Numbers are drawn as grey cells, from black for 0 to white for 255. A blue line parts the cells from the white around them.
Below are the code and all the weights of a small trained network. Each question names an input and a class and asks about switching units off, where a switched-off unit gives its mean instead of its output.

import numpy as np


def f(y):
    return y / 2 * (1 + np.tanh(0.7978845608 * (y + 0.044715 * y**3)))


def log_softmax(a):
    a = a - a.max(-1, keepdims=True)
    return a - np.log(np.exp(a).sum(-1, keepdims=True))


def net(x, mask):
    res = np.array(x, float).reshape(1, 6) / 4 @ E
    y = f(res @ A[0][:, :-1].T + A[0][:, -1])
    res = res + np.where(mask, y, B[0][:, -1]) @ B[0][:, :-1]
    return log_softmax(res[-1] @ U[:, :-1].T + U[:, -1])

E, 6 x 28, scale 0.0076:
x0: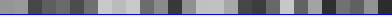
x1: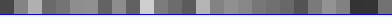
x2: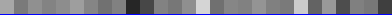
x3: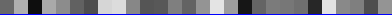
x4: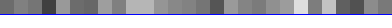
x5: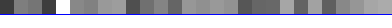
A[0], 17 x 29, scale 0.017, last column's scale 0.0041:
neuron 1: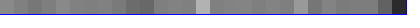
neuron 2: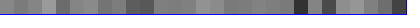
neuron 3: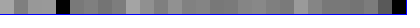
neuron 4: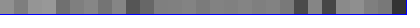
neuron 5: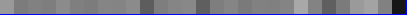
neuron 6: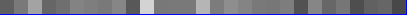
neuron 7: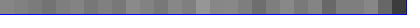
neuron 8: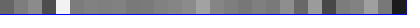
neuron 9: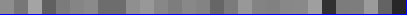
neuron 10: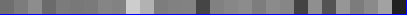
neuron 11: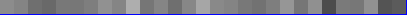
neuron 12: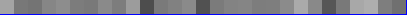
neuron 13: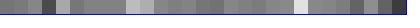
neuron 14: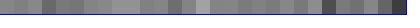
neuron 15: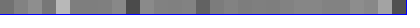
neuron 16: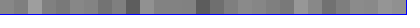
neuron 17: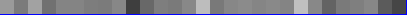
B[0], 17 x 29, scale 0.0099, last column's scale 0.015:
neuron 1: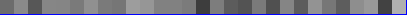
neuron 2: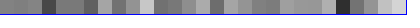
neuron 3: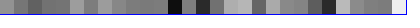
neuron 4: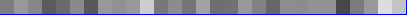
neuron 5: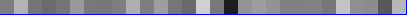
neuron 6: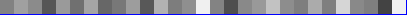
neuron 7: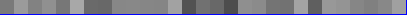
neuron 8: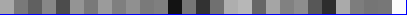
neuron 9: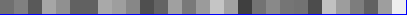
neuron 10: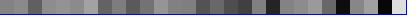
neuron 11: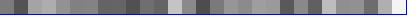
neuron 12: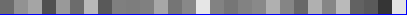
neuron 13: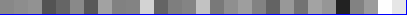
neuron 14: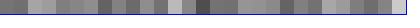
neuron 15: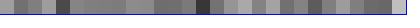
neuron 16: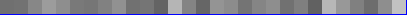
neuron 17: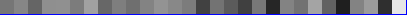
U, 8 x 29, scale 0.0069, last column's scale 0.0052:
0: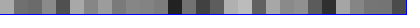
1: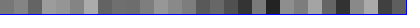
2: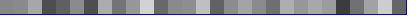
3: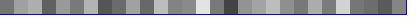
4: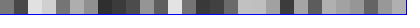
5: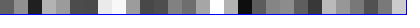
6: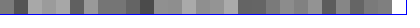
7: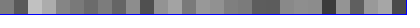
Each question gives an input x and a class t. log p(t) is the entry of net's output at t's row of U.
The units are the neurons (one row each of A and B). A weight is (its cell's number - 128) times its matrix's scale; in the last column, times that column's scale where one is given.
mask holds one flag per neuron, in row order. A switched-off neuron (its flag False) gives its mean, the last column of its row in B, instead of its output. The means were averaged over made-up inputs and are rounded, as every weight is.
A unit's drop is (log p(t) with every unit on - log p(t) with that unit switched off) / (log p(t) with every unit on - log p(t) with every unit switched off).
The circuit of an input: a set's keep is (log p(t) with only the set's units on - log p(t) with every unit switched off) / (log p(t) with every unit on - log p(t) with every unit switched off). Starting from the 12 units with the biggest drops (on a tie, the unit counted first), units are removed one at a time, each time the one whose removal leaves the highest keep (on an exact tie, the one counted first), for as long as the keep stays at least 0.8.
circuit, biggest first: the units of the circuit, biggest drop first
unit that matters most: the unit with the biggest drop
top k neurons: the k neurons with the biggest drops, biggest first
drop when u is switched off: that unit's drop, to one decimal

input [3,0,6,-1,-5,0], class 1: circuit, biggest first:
[neuron 17]
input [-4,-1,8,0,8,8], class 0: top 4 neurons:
[neuron 8; neuron 15; neuron 10; neuron 2]
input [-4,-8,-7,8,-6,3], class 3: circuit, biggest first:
[neuron 9; neuron 12]
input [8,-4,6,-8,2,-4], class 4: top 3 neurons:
[neuron 11; neuron 14; neuron 7]
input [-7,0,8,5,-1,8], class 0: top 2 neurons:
[neuron 15; neuron 10]
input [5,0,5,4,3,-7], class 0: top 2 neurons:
[neuron 3; neuron 9]
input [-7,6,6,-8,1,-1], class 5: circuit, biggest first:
[neuron 9; neuron 11]
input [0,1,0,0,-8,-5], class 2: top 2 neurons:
[neuron 2; neuron 4]
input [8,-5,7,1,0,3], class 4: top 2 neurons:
[neuron 11; neuron 14]
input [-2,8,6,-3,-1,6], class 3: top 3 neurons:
[neuron 6; neuron 3; neuron 10]
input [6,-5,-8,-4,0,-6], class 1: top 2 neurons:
[neuron 10; neuron 8]
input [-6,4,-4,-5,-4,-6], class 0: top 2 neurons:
[neuron 3; neuron 11]
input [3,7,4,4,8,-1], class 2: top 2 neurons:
[neuron 13; neuron 12]
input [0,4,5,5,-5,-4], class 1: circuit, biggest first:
[neuron 9; neuron 1]
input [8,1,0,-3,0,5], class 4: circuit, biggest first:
[neuron 11]
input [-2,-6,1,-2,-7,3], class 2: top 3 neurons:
[neuron 2; neuron 4; neuron 6]
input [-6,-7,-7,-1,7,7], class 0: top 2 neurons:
[neuron 15; neuron 8]
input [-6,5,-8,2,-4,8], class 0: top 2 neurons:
[neuron 15; neuron 8]
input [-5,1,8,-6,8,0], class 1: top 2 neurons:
[neuron 17; neuron 2]
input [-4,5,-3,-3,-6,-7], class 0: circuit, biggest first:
[neuron 3]
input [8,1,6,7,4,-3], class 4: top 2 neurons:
[neuron 11; neuron 9]
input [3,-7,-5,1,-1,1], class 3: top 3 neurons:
[neuron 12; neuron 17; neuron 5]
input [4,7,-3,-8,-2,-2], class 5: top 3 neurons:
[neuron 9; neuron 12; neuron 5]
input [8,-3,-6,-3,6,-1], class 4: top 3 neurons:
[neuron 11; neuron 14; neuron 17]
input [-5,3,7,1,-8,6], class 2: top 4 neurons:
[neuron 2; neuron 4; neuron 10; neuron 3]
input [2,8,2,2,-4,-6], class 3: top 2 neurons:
[neuron 6; neuron 8]
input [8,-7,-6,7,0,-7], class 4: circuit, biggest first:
[neuron 11; neuron 9]
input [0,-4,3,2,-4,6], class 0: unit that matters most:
neuron 8
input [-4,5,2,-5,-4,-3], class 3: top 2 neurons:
[neuron 6; neuron 13]
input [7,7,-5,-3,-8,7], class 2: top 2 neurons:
[neuron 2; neuron 4]
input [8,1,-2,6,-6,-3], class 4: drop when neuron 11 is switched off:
0.4
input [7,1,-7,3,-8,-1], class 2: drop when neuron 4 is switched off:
0.5
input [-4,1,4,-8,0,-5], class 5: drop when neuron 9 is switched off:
0.6
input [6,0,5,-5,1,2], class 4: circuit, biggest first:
[neuron 11]
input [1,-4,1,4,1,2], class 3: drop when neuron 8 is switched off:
0.1
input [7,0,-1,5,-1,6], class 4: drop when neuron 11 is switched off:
0.6
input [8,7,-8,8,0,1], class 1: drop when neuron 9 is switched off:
0.2
